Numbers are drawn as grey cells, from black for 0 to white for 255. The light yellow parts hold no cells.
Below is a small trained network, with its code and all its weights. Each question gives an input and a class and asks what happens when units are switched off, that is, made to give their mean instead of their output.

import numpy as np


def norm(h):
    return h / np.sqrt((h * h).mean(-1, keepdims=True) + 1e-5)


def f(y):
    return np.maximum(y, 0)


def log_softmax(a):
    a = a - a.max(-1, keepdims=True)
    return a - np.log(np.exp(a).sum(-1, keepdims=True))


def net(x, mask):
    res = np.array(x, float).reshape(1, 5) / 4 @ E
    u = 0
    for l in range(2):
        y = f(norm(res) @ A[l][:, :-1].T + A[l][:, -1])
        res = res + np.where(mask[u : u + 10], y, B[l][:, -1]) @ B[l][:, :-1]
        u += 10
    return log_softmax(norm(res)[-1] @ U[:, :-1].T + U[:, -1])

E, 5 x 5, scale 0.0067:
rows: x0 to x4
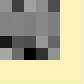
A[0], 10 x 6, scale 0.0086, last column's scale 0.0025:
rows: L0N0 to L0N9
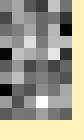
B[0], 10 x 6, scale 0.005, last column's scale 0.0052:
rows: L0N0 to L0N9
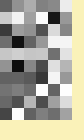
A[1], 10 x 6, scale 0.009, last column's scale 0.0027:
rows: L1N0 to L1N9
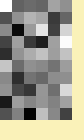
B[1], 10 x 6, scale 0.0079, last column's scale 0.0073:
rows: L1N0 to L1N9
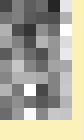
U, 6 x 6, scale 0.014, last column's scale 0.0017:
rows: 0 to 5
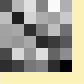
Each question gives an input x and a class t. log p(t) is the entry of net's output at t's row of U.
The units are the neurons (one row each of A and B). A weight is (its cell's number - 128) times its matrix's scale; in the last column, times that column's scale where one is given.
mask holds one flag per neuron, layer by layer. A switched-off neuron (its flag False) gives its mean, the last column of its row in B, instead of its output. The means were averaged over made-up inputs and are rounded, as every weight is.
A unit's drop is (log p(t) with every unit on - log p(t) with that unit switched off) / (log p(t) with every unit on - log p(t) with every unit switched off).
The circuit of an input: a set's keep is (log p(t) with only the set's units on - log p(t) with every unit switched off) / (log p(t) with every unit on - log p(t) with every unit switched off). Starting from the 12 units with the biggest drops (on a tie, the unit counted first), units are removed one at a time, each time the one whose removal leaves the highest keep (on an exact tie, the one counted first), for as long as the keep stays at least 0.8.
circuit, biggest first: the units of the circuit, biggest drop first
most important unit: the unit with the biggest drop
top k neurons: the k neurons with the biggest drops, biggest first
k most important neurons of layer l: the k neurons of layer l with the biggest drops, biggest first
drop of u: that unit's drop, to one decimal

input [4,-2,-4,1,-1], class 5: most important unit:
L0N3
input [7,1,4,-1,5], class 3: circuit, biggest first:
[L1N0, L1N7]
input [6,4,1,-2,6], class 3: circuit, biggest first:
[L1N0, L1N7]
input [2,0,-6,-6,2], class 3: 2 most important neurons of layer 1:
[L1N0, L1N9]
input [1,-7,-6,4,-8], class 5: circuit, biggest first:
[L1N1, L1N2]
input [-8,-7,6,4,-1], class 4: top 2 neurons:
[L0N4, L0N1]
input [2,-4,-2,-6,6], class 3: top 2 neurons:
[L1N0, L1N2]
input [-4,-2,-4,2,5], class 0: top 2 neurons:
[L1N9, L1N2]
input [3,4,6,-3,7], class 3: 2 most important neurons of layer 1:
[L1N0, L1N7]
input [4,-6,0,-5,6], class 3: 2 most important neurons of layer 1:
[L1N0, L1N2]
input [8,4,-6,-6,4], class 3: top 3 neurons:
[L1N0, L1N5, L0N7]
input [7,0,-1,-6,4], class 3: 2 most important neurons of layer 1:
[L1N0, L1N5]
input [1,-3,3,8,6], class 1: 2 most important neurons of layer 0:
[L0N5, L0N7]
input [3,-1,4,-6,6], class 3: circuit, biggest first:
[L1N0]
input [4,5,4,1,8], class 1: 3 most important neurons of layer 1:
[L1N7, L1N4, L1N3]
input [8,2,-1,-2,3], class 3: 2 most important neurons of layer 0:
[L0N7, L0N3]
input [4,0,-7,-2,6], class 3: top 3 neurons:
[L1N0, L1N7, L1N2]
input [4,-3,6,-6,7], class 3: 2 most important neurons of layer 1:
[L1N0, L1N2]
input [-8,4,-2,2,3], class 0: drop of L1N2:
0.2
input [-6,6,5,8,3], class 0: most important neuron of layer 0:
[L0N5]
